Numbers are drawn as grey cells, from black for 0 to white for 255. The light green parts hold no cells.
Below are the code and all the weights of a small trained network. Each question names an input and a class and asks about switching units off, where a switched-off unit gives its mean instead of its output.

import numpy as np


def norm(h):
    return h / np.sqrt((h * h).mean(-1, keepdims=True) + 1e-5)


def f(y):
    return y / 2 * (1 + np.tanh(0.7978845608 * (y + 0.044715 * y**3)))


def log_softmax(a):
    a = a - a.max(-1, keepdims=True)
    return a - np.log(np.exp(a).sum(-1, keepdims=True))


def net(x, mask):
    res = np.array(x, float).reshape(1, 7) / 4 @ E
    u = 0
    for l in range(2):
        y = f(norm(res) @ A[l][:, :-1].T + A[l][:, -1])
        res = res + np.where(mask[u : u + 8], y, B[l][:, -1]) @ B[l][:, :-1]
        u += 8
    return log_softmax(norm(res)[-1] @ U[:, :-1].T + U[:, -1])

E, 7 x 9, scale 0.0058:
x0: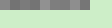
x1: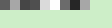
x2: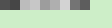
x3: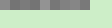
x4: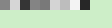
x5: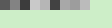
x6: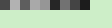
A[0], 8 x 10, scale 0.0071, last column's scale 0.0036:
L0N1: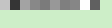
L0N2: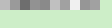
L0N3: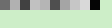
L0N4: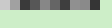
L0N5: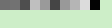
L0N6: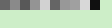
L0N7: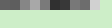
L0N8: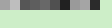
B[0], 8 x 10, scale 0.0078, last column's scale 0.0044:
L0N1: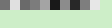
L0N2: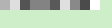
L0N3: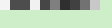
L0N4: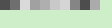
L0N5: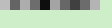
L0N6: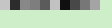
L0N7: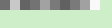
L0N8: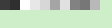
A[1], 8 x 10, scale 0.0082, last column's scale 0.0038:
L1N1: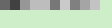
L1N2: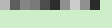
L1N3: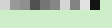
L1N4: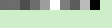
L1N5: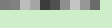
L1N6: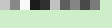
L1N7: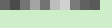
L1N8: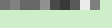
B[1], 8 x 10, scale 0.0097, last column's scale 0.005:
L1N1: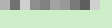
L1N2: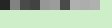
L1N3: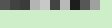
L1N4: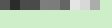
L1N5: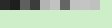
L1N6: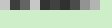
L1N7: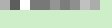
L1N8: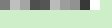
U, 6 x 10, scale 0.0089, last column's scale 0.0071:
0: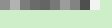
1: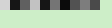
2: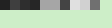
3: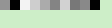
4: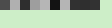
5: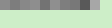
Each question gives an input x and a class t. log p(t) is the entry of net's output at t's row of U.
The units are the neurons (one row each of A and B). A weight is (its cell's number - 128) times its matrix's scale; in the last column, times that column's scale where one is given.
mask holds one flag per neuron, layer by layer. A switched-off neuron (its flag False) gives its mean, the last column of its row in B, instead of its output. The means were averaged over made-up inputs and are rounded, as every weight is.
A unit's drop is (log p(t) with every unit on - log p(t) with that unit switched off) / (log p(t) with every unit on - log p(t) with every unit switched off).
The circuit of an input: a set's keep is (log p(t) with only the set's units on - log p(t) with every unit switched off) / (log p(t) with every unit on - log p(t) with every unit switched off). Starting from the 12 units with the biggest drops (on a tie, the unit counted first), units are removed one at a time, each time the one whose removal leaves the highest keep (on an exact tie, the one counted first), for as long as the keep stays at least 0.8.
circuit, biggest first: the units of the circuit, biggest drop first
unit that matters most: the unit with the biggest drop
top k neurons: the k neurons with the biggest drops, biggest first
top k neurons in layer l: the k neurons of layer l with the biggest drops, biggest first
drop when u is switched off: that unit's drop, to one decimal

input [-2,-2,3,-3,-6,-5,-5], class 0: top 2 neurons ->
[L0N1; L1N8]
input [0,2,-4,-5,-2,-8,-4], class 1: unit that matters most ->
L1N6
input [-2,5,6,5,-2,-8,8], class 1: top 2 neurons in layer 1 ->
[L1N6; L1N8]
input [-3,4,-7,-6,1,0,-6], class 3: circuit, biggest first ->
[L0N8; L0N4]
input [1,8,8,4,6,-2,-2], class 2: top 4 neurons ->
[L1N4; L0N8; L0N4; L0N1]
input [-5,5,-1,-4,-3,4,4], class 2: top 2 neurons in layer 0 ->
[L0N1; L0N2]
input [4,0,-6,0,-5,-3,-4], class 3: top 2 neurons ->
[L0N8; L0N4]
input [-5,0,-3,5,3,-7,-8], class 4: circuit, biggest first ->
[L1N3; L0N1]
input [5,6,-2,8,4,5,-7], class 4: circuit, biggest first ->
[L0N2; L1N3]
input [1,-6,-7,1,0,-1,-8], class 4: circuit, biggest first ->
[L0N1; L1N3]
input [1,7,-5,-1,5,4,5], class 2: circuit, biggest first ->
[L1N4; L0N1]
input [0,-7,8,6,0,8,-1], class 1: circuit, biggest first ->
[L0N3; L0N5]
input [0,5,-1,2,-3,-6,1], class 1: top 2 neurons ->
[L1N6; L0N7]
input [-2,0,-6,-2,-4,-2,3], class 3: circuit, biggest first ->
[L0N8]
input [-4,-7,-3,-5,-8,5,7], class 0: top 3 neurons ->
[L0N7; L1N8; L1N3]
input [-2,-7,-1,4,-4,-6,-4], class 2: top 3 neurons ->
[L1N2; L1N5; L0N5]
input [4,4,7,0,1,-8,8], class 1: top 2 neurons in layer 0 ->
[L0N1; L0N2]
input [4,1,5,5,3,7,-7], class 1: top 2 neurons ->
[L0N3; L0N6]
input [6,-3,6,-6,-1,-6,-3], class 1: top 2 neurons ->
[L1N6; L0N8]
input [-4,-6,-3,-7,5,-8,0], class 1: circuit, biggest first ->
[L1N6]
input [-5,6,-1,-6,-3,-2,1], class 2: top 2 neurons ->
[L1N4; L0N1]
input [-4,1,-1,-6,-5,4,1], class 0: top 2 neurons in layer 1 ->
[L1N8; L1N6]
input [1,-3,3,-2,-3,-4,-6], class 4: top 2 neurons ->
[L0N1; L1N3]
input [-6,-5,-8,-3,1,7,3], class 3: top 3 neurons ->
[L0N8; L0N4; L1N6]
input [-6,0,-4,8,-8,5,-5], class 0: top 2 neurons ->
[L1N8; L0N1]
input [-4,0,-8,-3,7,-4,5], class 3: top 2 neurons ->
[L0N8; L0N4]
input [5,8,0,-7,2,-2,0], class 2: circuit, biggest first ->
[L1N4]
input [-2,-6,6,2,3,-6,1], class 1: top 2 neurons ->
[L1N6; L0N8]
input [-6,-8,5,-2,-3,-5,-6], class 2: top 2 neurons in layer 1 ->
[L1N5; L1N2]
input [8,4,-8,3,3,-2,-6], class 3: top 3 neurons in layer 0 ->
[L0N8; L0N4; L0N7]
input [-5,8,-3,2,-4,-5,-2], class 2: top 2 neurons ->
[L1N4; L0N5]
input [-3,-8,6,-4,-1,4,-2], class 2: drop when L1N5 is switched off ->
0.1
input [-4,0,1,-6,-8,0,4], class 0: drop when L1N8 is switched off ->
0.5
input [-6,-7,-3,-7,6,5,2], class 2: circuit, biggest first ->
[L1N5]
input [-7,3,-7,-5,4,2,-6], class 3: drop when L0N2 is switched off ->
-0.1
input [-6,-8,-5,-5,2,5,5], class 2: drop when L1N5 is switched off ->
0.3
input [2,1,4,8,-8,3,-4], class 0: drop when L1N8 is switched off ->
0.3
